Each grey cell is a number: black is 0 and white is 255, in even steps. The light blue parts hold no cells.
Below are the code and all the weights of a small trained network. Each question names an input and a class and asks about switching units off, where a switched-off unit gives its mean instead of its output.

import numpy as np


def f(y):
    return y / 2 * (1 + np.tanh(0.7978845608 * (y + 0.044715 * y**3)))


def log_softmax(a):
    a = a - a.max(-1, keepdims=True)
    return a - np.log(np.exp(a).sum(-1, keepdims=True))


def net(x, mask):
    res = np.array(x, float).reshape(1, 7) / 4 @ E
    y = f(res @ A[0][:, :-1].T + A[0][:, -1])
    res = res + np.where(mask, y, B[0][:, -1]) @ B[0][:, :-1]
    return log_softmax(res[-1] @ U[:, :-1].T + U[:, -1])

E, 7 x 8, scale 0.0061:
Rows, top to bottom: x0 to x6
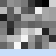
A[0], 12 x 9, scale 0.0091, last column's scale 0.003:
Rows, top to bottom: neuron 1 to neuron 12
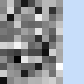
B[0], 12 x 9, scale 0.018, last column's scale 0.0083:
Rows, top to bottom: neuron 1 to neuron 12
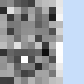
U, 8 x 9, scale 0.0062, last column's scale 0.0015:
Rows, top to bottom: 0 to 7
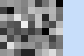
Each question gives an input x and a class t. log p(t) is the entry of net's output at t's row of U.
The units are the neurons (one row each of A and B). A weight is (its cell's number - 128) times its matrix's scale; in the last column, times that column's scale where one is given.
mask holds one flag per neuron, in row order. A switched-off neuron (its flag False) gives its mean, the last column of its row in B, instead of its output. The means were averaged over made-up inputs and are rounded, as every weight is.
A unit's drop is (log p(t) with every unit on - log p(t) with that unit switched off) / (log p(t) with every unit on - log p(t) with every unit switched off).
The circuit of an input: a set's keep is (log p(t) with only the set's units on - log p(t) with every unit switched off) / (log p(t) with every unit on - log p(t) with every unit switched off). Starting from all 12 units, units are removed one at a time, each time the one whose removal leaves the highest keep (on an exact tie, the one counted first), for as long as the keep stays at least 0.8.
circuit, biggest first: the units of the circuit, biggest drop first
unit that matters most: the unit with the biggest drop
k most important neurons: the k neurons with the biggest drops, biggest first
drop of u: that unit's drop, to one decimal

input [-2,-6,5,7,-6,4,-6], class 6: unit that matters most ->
neuron 2
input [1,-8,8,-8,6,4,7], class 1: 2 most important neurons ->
(neuron 12; neuron 11)
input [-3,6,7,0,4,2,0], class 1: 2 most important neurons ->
(neuron 12; neuron 3)
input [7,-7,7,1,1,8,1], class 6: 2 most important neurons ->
(neuron 2; neuron 6)
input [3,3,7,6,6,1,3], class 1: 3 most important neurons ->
(neuron 12; neuron 10; neuron 11)
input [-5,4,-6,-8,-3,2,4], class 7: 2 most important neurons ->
(neuron 11; neuron 1)
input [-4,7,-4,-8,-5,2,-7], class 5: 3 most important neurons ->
(neuron 3; neuron 5; neuron 10)
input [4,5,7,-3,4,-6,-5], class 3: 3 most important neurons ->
(neuron 9; neuron 10; neuron 5)
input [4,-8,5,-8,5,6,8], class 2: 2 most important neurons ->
(neuron 7; neuron 3)
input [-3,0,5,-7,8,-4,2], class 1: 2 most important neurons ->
(neuron 12; neuron 3)
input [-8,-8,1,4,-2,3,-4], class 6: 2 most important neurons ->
(neuron 2; neuron 8)
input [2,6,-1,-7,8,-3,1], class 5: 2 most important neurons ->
(neuron 3; neuron 5)
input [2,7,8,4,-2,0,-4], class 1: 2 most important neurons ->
(neuron 12; neuron 11)
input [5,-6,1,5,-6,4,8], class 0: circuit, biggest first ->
(neuron 6)
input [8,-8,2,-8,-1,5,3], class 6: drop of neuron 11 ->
-0.1
